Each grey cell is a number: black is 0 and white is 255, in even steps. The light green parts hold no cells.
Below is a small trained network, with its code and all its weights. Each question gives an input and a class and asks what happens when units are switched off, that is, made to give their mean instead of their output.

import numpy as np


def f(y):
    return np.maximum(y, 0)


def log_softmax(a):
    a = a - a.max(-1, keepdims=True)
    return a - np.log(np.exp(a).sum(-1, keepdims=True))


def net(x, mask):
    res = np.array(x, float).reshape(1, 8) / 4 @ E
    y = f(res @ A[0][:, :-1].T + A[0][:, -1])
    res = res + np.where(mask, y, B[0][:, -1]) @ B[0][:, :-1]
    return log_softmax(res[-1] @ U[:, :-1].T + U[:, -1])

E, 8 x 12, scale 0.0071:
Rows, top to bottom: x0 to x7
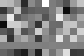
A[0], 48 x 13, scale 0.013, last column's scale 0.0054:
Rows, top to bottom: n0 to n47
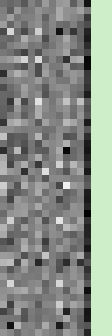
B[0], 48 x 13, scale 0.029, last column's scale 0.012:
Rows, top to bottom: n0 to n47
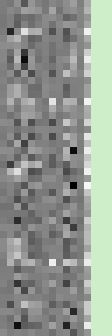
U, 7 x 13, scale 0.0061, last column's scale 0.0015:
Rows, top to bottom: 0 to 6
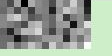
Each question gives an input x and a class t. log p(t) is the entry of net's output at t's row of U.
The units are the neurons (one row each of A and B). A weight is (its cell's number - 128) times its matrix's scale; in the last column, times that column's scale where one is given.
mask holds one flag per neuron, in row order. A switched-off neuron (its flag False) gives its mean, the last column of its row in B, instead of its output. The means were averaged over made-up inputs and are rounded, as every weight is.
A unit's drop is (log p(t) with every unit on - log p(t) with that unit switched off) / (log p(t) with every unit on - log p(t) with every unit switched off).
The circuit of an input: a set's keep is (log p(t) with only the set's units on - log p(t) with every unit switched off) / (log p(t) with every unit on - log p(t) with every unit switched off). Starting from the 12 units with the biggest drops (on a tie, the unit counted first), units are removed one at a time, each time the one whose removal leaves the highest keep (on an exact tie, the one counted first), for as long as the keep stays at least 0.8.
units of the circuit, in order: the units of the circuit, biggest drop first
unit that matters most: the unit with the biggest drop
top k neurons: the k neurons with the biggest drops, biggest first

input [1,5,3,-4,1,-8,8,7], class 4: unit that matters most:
n4
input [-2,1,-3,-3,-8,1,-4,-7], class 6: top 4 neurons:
[n37 n7 n20 n9]
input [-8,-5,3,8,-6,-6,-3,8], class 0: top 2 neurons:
[n7 n9]
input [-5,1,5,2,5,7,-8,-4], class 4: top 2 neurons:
[n23 n43]
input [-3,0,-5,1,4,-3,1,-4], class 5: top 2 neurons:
[n46 n37]
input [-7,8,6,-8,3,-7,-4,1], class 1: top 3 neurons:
[n19 n22 n26]
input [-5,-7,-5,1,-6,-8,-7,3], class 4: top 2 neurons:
[n4 n21]
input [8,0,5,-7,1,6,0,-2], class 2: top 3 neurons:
[n24 n36 n17]
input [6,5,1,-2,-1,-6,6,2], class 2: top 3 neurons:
[n24 n36 n23]
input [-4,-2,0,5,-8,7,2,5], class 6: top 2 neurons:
[n37 n4]
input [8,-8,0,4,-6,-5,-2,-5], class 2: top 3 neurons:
[n24 n36 n21]
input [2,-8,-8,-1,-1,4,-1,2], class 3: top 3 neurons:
[n26 n32 n31]
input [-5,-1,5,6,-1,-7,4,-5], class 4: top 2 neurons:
[n4 n19]
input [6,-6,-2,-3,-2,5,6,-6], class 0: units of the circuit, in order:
[n8]
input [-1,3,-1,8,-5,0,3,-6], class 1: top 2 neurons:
[n10 n17]
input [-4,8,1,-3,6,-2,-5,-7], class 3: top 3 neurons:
[n21 n44 n7]
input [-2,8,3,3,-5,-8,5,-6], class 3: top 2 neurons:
[n21 n44]
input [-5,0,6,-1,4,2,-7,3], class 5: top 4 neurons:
[n31 n24 n40 n36]
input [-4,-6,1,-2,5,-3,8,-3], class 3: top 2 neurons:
[n26 n37]
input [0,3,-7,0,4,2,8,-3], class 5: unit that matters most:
n46
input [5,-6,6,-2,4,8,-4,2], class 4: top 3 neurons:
[n23 n43 n21]
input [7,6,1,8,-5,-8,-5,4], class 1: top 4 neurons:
[n10 n17 n23 n43]
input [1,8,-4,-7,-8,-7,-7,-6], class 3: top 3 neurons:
[n21 n44 n14]
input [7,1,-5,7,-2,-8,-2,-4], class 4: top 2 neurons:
[n4 n19]
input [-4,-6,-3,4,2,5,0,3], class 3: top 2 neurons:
[n26 n4]
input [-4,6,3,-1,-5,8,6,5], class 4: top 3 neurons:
[n23 n43 n26]
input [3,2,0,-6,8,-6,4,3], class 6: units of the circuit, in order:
[n14]
